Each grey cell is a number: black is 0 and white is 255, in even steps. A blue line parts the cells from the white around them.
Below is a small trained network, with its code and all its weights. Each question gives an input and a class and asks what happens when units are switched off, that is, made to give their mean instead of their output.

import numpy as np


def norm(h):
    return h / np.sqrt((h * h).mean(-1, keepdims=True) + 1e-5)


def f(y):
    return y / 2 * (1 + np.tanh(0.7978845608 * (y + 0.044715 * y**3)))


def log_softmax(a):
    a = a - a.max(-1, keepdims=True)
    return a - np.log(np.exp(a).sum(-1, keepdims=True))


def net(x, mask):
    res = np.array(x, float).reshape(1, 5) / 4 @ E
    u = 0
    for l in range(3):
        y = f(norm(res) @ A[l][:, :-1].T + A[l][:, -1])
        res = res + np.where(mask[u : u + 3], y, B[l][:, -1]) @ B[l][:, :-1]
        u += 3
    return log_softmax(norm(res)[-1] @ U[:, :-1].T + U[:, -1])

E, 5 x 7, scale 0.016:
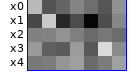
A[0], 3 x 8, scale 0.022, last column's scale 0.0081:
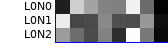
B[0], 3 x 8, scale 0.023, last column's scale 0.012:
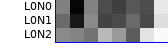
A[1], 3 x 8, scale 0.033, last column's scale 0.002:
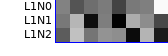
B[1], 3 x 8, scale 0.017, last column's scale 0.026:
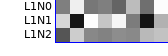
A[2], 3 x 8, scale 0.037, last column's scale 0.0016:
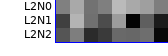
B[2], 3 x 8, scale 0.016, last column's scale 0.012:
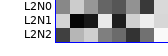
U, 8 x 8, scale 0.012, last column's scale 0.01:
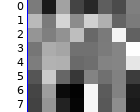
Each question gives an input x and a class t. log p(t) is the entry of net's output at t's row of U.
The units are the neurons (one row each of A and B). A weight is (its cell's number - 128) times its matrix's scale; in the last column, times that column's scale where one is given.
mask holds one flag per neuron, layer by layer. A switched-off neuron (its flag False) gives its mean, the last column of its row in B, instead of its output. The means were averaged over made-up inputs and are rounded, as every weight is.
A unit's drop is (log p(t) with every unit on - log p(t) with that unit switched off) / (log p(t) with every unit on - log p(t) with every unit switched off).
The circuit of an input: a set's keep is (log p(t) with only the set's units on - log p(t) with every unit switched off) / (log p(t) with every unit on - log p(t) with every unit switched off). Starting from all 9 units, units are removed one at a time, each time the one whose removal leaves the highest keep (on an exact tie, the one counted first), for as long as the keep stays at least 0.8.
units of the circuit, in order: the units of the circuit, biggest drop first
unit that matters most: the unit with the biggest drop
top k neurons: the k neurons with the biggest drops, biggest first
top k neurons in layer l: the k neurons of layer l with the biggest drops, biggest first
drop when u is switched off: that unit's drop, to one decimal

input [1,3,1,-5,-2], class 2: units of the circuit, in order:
L2N1
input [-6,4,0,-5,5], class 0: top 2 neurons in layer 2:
L2N1, L2N0
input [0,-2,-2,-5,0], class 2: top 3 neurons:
L2N1, L1N0, L1N1
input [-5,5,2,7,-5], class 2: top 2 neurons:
L0N2, L0N0
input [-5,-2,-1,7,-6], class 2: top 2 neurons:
L0N2, L0N1
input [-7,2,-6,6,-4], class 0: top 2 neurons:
L0N0, L1N2
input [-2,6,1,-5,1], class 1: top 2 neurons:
L1N1, L0N2
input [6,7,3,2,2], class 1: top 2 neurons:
L1N1, L0N0
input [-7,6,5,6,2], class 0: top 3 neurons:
L0N0, L1N1, L2N1
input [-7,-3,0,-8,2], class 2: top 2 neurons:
L2N1, L1N1
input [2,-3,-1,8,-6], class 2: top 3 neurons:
L0N2, L1N0, L2N2
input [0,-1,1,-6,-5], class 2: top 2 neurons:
L2N1, L1N0
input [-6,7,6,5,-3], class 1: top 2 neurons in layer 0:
L0N1, L0N2
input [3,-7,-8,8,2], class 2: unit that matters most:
L1N0
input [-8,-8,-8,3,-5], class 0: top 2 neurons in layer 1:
L1N2, L1N1
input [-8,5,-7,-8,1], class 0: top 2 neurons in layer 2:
L2N1, L2N2
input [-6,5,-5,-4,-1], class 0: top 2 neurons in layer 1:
L1N2, L1N1
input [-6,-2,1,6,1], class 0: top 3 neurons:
L0N0, L1N2, L2N1
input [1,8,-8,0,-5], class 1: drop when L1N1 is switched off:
0.7
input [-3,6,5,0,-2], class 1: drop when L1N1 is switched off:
0.8
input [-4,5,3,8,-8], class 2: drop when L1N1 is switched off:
0.1
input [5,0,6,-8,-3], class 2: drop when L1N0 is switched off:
0.1
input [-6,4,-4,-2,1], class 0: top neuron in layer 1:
L1N2
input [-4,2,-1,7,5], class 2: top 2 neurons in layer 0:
L0N2, L0N0
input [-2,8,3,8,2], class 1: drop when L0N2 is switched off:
-0.1
